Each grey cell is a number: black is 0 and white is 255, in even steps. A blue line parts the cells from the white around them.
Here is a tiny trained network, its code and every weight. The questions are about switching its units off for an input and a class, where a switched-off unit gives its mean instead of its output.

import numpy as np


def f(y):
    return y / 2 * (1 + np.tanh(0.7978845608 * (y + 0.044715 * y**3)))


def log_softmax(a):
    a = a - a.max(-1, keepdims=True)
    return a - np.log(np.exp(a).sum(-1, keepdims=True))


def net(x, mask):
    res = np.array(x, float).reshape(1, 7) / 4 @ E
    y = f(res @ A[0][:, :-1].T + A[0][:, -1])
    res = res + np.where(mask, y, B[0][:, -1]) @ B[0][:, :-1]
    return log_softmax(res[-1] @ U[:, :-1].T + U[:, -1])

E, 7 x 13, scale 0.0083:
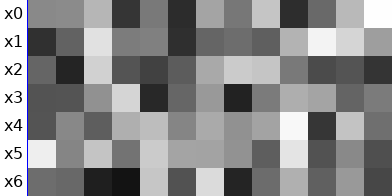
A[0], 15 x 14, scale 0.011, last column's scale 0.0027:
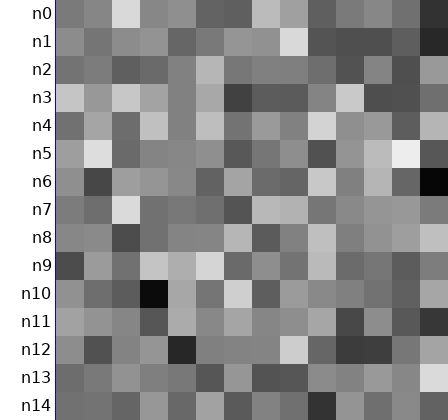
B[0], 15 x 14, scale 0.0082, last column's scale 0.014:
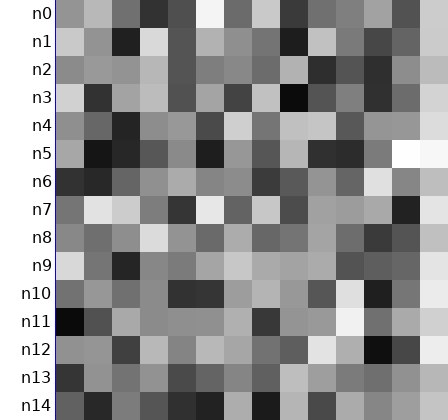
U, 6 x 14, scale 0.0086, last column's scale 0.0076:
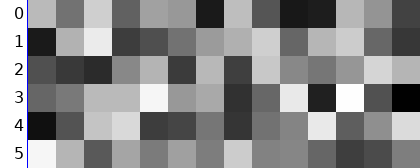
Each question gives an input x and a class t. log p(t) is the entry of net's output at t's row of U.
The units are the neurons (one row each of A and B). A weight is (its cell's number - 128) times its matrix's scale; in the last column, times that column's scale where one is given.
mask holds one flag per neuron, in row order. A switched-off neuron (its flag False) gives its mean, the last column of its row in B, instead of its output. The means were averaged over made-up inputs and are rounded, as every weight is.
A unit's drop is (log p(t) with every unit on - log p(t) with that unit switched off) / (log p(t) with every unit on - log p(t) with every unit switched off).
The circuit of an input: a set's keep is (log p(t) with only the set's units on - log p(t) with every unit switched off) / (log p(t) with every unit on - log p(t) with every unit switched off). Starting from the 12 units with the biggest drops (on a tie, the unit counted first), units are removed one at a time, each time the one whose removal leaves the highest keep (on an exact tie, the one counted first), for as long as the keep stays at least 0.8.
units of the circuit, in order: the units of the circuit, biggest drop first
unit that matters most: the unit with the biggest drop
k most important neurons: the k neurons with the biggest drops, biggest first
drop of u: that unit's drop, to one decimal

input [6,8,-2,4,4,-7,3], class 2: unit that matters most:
n5
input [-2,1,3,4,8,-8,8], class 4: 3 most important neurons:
(n5 n10 n8)
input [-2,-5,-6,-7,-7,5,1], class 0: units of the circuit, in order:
(n12 n4 n1 n5)
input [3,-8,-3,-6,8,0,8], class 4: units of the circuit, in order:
(n11 n10)
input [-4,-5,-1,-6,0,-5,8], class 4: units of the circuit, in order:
(n11 n10)
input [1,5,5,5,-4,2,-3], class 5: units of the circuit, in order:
(n0 n11)
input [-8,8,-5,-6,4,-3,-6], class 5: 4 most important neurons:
(n3 n9 n11 n6)
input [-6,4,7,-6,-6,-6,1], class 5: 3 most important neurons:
(n11 n0 n6)
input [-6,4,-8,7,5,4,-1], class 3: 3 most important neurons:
(n6 n5 n10)
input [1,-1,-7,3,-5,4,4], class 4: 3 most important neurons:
(n9 n4 n3)
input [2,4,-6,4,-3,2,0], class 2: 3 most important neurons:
(n5 n7 n10)
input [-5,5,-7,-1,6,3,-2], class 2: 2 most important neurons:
(n4 n7)
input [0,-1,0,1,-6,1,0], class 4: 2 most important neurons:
(n9 n0)
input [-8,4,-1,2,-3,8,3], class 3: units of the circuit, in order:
(n6)
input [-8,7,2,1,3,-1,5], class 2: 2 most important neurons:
(n7 n4)
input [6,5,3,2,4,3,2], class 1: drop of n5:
0.1
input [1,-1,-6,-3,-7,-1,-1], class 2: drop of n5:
0.2
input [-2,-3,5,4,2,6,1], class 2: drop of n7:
0.6
